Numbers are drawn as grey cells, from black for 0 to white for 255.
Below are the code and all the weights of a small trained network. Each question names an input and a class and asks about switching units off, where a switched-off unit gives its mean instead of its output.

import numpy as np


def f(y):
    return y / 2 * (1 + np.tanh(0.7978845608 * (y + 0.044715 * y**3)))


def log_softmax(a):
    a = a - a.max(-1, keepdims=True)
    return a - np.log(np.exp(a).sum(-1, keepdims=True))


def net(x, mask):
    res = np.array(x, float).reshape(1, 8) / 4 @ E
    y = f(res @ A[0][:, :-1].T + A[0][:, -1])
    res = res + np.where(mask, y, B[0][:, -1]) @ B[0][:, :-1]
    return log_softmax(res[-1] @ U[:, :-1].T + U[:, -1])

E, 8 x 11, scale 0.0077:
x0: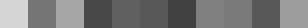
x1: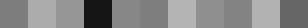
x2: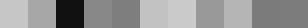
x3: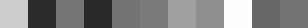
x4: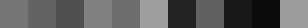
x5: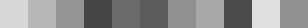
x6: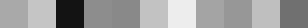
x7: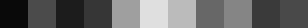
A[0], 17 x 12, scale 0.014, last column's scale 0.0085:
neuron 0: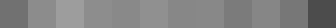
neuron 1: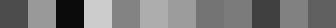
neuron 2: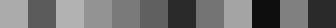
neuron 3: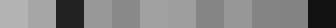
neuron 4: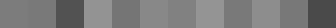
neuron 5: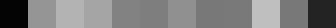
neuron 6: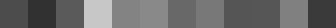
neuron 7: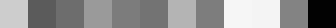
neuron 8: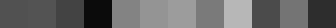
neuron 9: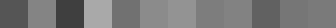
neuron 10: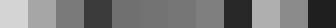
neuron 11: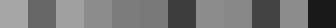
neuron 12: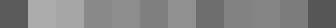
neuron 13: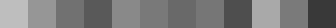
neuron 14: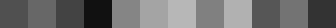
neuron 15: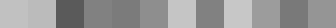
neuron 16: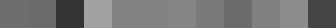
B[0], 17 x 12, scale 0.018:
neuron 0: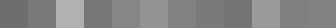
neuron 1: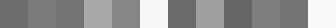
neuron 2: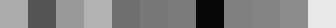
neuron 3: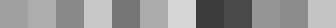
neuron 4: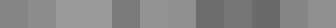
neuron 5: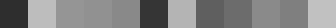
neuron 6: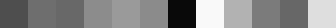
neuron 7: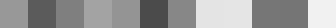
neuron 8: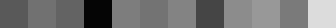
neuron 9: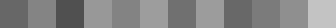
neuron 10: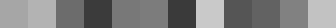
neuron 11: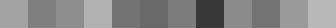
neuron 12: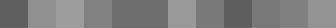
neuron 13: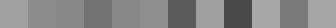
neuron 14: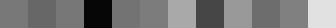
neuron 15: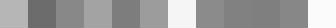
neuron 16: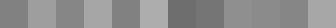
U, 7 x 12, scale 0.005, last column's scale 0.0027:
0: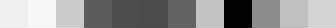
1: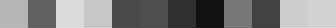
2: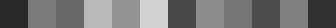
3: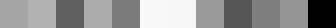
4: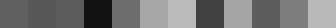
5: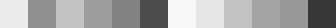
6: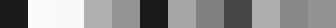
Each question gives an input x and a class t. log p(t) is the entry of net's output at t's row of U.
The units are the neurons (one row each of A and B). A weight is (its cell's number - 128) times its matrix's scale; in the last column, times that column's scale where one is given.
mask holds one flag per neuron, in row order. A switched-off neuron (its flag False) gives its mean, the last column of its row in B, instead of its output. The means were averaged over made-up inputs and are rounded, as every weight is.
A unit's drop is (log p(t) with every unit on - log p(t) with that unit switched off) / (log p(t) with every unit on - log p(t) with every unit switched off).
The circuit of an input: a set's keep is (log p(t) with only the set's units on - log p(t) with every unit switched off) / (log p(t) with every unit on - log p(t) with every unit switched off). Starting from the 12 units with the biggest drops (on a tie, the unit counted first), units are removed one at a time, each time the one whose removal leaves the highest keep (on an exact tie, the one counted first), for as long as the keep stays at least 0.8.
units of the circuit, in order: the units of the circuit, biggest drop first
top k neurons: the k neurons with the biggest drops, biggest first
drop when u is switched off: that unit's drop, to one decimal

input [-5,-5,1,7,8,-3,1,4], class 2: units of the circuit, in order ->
[neuron 6]
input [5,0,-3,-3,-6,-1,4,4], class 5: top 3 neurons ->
[neuron 8; neuron 1; neuron 14]
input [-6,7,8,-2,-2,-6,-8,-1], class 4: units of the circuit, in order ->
[neuron 6; neuron 3]
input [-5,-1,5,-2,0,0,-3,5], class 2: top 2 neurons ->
[neuron 1; neuron 15]
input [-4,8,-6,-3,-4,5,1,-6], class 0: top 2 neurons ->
[neuron 10; neuron 13]
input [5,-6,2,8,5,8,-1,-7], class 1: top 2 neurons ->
[neuron 2; neuron 11]
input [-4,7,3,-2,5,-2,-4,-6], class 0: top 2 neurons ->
[neuron 2; neuron 7]
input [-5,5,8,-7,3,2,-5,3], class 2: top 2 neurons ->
[neuron 15; neuron 3]
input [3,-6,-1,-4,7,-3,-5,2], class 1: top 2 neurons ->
[neuron 2; neuron 11]
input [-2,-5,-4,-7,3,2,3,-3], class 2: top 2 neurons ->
[neuron 6; neuron 3]
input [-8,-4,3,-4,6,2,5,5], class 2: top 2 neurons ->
[neuron 6; neuron 15]
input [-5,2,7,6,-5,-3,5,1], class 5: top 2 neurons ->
[neuron 7; neuron 15]
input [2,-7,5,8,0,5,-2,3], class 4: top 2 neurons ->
[neuron 8; neuron 14]
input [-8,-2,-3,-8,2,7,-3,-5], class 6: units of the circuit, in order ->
[neuron 5]
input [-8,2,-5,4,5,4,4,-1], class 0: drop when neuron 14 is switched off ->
0.4
